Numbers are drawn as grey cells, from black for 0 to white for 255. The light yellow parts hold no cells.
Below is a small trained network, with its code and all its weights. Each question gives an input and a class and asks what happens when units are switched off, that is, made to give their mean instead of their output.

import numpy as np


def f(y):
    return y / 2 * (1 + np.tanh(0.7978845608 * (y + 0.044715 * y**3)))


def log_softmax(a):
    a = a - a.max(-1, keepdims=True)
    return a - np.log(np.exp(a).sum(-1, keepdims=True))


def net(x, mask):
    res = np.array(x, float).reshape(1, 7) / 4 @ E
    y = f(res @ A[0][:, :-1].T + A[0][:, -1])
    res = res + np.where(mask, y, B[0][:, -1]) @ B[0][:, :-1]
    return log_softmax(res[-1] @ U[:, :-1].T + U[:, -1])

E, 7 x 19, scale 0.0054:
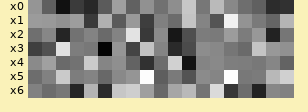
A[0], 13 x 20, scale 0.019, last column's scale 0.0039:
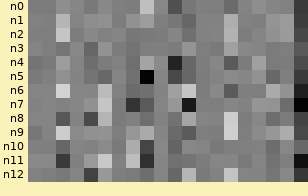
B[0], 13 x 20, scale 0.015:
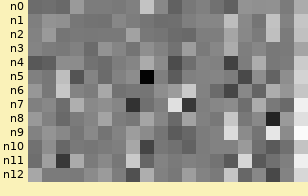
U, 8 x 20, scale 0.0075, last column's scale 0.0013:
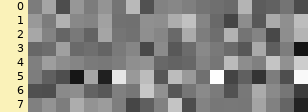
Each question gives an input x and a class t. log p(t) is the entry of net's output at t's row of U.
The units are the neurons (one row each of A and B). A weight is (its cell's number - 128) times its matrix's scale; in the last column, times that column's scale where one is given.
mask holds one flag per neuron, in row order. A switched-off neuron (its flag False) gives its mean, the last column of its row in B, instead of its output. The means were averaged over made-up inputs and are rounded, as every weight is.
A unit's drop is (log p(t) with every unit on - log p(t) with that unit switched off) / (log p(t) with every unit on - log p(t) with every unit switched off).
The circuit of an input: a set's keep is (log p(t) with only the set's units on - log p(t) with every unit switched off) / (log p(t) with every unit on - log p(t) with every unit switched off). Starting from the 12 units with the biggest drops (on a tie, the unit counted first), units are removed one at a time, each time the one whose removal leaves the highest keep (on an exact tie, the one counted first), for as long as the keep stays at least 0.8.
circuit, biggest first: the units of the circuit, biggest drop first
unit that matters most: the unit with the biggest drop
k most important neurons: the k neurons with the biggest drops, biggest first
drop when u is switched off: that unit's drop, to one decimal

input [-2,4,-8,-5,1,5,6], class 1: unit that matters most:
n6
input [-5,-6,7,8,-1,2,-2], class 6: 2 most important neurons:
n4, n0
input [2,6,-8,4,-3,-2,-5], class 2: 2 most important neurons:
n12, n8
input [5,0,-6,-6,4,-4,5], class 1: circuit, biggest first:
n6, n10
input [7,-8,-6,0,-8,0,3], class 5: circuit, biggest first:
n8, n9
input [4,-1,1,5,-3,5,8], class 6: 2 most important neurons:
n0, n4
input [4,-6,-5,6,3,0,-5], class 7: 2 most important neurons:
n7, n9
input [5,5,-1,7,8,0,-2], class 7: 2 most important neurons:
n7, n4
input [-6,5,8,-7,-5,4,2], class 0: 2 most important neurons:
n11, n10
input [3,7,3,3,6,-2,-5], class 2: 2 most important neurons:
n8, n12
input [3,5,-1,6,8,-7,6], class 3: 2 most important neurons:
n5, n11
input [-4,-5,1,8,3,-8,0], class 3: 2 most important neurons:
n5, n4
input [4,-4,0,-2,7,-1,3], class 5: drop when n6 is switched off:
0.1
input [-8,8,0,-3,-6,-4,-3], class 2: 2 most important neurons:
n12, n8
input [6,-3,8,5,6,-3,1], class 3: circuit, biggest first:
n5
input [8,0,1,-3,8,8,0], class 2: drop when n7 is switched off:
0.3
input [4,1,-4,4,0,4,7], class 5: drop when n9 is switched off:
0.2
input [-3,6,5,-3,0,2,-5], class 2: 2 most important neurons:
n8, n12
